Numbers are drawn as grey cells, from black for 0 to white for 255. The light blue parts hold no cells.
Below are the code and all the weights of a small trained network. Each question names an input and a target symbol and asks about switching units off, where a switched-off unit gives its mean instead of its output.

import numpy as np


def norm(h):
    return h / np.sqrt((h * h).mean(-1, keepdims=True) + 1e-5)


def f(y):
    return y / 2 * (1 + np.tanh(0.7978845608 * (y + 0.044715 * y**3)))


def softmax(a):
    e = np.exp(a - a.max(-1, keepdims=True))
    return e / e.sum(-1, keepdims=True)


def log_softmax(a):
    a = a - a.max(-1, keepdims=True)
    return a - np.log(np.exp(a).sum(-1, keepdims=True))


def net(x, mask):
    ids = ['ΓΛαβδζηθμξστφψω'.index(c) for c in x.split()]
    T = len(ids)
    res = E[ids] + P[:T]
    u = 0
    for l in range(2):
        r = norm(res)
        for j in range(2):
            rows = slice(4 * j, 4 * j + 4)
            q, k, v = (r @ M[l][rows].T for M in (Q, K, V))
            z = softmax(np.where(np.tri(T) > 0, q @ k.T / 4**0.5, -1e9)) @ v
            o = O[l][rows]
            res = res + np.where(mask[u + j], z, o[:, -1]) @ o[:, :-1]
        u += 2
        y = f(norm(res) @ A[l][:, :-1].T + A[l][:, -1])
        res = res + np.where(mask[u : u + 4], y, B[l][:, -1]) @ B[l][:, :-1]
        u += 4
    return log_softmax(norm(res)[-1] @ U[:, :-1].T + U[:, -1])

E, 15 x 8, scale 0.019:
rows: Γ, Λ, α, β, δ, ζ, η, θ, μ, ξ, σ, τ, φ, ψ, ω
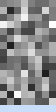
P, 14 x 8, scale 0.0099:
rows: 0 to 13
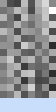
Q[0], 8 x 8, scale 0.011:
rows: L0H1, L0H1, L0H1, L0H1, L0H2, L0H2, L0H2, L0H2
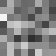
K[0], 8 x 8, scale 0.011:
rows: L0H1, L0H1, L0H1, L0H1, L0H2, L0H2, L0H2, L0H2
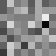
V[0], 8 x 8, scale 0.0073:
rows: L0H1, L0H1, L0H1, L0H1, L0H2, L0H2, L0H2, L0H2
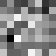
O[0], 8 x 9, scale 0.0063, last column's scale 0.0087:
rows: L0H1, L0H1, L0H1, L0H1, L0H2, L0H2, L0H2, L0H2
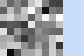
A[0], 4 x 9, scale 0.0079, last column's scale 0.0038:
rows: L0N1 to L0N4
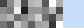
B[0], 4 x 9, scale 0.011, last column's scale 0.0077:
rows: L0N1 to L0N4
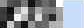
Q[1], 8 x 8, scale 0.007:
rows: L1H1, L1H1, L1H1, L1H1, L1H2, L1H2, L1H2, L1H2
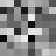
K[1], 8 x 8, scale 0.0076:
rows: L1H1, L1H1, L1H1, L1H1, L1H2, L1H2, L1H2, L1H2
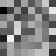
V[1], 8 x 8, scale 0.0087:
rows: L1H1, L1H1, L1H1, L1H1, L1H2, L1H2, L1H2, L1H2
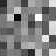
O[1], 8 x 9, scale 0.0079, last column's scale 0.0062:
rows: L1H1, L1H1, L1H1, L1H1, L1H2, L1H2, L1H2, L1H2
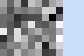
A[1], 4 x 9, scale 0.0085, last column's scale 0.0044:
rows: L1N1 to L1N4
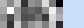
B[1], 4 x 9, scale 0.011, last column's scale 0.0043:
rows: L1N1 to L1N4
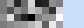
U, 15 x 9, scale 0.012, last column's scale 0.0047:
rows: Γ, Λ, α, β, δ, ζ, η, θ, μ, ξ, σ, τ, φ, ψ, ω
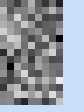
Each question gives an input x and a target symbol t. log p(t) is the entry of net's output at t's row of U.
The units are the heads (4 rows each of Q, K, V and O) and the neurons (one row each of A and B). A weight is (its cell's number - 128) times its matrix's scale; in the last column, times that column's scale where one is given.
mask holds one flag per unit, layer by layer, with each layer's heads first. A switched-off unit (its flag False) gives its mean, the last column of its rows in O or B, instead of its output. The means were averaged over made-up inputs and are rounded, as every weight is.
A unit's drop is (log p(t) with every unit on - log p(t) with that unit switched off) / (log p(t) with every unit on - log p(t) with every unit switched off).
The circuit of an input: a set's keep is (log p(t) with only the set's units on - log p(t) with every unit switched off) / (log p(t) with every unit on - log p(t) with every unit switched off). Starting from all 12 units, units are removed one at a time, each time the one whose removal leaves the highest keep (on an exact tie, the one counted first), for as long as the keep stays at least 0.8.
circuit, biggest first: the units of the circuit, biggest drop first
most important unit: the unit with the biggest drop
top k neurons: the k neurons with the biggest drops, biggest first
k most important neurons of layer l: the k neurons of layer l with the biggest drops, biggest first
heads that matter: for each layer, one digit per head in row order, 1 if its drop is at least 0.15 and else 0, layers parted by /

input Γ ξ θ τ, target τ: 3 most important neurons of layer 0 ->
(L0N1 L0N3 L0N4)
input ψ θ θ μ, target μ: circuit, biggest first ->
(L0N1)
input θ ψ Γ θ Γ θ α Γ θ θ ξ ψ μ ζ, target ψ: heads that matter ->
00 / 10
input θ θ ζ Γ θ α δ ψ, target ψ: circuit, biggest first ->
(L1H1 L1N4)
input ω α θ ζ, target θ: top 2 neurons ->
(L0N2 L0N1)
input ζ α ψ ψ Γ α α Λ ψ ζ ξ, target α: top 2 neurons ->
(L0N3 L0N2)
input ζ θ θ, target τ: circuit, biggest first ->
(L0H2 L1H1)
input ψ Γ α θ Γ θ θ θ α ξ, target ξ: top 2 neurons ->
(L0N2 L0N3)
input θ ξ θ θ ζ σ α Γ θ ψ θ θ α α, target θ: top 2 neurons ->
(L0N1 L1N3)
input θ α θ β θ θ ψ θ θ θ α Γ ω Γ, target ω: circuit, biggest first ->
(L0H1 L1N3)
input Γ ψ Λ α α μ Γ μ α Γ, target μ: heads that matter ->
10 / 00
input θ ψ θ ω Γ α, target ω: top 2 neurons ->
(L1N3 L0N1)
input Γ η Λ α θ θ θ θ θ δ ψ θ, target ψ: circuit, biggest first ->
(L1H1 L0N4)
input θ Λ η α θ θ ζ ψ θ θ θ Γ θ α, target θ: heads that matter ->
00 / 01
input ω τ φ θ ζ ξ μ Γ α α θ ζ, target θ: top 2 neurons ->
(L0N2 L0N4)
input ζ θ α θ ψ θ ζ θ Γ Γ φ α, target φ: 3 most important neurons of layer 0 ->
(L0N4 L0N2 L0N3)
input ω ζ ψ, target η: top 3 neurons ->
(L0N4 L1N1 L0N1)
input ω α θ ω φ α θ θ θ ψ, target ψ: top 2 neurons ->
(L0N2 L1N4)
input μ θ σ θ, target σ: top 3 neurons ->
(L0N1 L0N4 L1N3)
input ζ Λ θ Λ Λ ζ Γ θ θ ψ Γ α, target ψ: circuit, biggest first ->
(L1H1)
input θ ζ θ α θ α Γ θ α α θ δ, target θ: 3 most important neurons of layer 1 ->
(L1N3 L1N2 L1N4)
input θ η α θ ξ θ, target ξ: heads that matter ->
10 / 00
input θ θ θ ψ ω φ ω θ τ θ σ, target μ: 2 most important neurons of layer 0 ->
(L0N3 L0N2)
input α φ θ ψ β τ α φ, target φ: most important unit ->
L0H2
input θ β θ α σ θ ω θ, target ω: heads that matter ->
10 / 01
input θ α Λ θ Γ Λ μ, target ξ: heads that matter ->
00 / 00
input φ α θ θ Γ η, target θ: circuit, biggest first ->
(L1N3)
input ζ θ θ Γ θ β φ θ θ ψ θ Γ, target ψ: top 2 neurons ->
(L0N2 L0N4)
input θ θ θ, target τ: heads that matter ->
11 / 10
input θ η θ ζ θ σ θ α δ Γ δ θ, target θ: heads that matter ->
00 / 01
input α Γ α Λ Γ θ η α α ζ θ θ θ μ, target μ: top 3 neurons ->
(L0N1 L0N2 L0N4)
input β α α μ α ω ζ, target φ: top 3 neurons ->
(L0N4 L0N1 L0N2)
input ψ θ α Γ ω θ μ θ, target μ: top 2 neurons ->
(L0N1 L0N4)
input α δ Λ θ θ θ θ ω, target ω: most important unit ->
L0H1
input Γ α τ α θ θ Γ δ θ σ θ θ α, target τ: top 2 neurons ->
(L0N1 L1N3)
